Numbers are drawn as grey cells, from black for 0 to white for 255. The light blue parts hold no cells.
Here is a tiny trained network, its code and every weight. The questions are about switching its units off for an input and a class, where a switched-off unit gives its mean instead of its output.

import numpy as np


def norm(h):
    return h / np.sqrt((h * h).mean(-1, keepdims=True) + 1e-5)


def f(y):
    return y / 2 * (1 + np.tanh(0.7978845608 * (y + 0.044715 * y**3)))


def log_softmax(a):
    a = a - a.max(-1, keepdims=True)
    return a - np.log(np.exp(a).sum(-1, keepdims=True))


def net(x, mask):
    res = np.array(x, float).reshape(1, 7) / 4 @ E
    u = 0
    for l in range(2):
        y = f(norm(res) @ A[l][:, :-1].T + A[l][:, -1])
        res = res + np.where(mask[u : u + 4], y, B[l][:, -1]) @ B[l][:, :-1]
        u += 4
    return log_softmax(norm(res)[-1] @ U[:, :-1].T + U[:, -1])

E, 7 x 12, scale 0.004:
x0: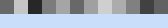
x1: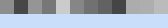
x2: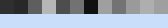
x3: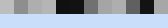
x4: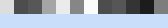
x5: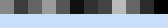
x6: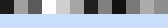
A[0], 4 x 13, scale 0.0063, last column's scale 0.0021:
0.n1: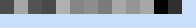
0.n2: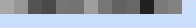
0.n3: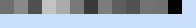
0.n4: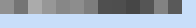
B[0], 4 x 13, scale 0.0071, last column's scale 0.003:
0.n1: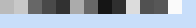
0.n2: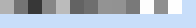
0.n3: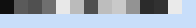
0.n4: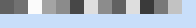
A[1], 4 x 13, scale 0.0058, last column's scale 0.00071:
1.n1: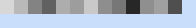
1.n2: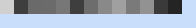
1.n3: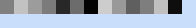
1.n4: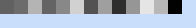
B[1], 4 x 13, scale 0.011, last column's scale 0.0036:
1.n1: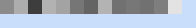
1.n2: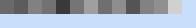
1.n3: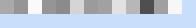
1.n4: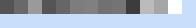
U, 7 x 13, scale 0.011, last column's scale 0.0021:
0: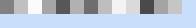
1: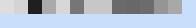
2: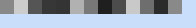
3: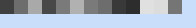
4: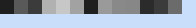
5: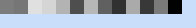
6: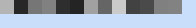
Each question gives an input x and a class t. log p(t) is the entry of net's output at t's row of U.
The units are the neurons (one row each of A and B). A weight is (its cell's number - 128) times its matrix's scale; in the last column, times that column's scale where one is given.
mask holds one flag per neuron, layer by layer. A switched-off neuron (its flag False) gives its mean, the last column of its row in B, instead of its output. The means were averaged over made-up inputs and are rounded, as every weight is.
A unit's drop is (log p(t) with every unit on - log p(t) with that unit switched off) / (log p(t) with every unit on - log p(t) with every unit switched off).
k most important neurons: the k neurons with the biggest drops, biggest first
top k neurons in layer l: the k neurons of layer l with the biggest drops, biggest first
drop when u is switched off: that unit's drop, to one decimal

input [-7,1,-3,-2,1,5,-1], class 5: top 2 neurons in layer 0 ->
0.n4, 0.n2
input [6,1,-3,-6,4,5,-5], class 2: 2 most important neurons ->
0.n1, 1.n2
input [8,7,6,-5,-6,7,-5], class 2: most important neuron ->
0.n1
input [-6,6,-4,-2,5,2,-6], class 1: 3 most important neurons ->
1.n1, 1.n4, 0.n2
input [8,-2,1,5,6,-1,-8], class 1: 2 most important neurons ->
1.n1, 0.n2
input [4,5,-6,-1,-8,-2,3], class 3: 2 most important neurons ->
1.n4, 0.n3
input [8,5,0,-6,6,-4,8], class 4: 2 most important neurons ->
0.n3, 0.n2
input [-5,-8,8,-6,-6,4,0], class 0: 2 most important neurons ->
1.n3, 0.n2
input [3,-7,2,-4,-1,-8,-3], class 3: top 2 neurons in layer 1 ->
1.n4, 1.n3
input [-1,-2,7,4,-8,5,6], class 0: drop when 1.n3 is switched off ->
1.6
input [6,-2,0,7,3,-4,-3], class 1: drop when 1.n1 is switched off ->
0.1
